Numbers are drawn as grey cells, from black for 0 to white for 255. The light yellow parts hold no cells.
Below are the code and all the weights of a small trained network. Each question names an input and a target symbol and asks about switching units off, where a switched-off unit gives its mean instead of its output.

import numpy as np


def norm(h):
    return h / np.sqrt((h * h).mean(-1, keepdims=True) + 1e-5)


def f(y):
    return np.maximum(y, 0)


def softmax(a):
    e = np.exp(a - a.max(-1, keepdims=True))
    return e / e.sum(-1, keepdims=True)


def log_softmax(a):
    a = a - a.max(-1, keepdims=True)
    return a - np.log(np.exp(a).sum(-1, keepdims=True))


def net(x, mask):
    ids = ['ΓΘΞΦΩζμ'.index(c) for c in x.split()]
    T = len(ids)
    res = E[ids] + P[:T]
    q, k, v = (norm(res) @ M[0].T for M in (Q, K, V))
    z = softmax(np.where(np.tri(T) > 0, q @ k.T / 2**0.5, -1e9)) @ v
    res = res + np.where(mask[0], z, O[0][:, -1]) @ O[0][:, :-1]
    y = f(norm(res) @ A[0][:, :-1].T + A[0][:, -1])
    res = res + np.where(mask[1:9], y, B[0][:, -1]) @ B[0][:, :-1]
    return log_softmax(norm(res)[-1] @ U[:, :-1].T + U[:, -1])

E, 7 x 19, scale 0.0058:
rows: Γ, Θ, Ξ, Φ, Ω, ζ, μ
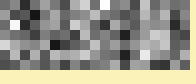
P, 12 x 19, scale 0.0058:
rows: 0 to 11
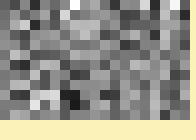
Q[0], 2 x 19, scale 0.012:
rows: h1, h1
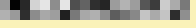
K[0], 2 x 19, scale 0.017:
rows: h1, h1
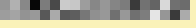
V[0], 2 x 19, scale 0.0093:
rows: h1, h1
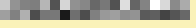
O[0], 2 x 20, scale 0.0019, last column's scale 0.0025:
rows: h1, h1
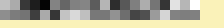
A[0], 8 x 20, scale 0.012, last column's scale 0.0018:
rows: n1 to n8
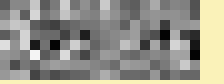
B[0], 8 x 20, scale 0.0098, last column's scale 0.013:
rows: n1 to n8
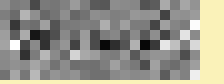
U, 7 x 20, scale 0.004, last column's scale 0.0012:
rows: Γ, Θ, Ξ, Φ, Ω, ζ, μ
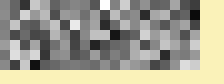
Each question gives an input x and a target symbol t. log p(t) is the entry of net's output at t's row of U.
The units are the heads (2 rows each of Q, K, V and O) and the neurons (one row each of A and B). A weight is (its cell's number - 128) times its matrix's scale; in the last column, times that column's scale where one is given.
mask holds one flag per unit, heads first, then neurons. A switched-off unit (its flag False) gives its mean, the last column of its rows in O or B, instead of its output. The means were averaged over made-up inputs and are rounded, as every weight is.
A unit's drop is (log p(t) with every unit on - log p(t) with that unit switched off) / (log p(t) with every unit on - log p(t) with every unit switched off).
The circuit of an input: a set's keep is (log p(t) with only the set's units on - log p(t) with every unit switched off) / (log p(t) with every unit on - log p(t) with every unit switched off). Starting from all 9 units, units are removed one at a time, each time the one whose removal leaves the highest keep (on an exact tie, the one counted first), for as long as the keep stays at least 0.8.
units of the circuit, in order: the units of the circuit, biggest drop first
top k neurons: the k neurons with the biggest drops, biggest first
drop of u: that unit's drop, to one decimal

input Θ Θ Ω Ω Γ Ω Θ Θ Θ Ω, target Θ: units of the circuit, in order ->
(n5, h1)
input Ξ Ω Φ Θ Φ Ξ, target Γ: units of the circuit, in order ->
(h1, n5, n3)
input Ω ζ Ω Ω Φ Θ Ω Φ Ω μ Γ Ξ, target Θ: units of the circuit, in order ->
(h1, n5)
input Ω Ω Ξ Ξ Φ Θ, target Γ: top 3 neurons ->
(n5, n8, n3)
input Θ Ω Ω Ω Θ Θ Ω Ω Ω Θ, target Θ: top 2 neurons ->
(n7, n5)
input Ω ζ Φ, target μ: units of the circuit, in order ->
(h1, n4)
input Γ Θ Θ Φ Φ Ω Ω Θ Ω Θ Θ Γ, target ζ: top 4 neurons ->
(n3, n5, n2, n6)
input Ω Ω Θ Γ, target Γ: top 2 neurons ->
(n5, n8)
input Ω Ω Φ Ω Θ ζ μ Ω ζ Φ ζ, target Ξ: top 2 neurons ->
(n6, n5)
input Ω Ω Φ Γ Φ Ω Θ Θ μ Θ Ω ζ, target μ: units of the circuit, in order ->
(n5, n1)
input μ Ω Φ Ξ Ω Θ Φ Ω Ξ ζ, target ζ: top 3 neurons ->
(n3, n5, n2)
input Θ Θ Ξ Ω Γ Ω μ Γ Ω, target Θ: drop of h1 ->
1.2
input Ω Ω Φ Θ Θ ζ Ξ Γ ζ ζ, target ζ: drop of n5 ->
0.5
